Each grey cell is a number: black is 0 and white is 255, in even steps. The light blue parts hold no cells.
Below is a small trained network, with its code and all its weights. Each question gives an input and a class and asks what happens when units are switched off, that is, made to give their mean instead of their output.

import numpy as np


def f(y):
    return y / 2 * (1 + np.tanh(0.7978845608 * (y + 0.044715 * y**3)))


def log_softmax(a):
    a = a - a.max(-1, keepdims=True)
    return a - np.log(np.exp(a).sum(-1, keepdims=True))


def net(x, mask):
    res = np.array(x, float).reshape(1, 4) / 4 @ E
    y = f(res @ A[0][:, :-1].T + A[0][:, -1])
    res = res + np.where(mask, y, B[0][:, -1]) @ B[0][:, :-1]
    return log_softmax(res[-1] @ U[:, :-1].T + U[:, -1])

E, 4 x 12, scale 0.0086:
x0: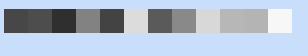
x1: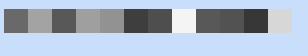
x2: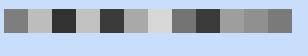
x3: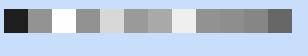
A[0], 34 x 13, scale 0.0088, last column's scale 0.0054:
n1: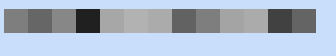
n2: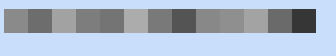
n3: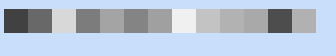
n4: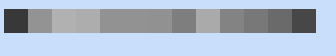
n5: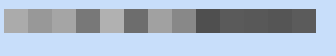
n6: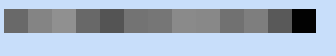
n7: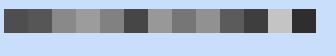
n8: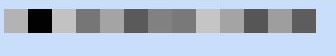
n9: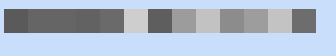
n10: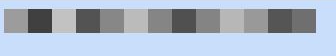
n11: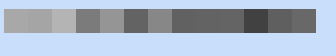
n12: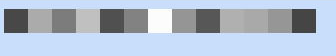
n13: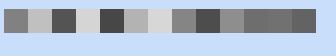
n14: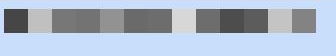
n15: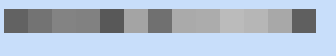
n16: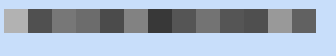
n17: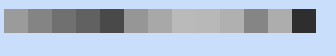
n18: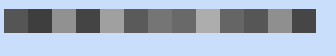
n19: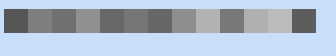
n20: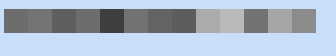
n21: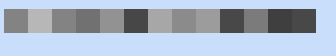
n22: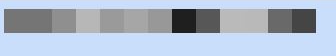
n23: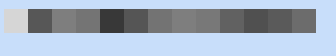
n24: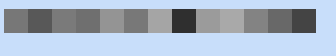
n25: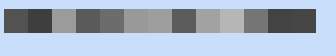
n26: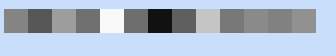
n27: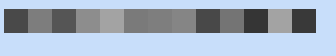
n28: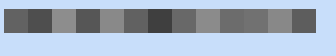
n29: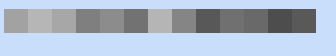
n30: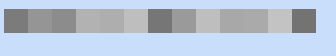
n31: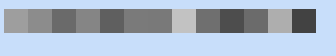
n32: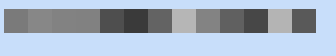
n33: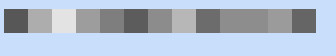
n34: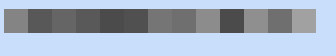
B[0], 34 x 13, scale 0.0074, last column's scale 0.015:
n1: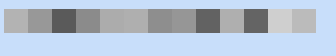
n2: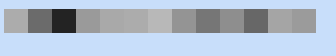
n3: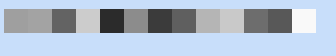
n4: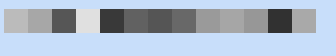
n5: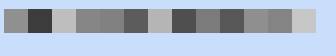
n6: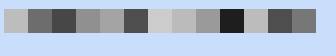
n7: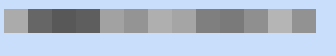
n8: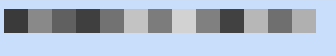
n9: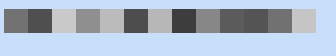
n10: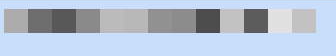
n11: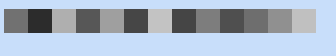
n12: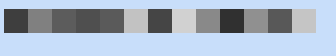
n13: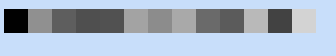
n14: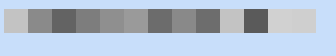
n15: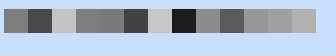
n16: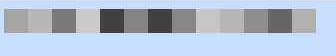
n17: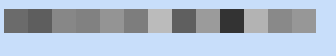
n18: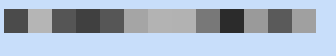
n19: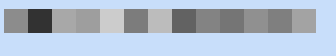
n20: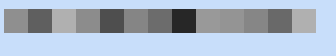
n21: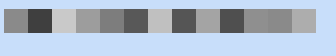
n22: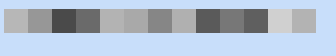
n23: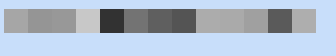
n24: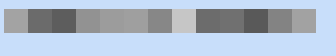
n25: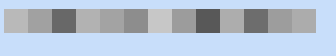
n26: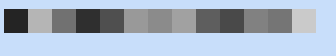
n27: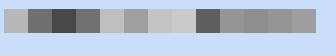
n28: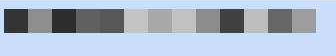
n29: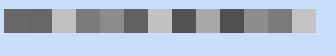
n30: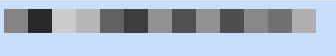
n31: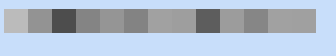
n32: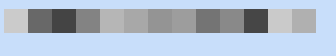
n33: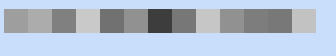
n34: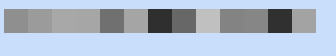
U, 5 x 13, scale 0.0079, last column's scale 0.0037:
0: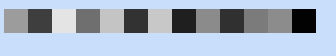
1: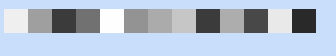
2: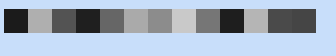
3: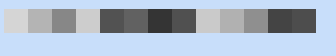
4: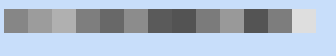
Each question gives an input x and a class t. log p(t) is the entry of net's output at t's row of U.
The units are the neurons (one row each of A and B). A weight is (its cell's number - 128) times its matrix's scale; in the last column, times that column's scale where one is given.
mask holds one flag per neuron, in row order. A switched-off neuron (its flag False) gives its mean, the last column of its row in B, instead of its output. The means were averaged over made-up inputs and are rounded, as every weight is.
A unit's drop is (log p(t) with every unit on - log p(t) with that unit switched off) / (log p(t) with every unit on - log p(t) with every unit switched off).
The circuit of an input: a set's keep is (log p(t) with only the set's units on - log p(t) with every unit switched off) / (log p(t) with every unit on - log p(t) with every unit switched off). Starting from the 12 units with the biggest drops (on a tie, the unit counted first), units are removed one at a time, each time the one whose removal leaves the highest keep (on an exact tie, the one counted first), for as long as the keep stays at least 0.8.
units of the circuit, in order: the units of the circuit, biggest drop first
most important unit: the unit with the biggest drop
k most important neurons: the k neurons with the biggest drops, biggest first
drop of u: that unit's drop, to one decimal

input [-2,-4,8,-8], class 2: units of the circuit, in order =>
(n13)
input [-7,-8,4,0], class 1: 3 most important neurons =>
(n22 n1 n10)
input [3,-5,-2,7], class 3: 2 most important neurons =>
(n3 n4)
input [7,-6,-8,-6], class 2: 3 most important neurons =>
(n8 n26 n28)
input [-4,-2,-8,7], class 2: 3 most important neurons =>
(n26 n8 n18)
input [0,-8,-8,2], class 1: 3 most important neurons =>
(n10 n1 n25)
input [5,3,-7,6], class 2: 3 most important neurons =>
(n26 n8 n18)
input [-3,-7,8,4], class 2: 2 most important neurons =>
(n13 n12)
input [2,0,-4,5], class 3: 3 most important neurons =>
(n3 n13 n12)
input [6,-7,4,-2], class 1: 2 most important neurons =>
(n22 n10)
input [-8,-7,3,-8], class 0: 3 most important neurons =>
(n11 n3 n29)
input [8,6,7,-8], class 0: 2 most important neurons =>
(n9 n3)
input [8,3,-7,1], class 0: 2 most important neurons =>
(n9 n15)
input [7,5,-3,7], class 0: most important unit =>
n9
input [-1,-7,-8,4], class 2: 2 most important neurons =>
(n26 n8)
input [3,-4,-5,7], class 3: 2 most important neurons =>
(n3 n4)
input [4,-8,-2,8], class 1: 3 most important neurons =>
(n10 n1 n25)
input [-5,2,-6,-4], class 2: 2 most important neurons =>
(n26 n28)
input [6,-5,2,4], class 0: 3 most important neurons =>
(n15 n30 n9)
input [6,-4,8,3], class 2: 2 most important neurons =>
(n12 n13)
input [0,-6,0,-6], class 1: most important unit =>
n3
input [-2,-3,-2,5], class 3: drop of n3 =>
0.2
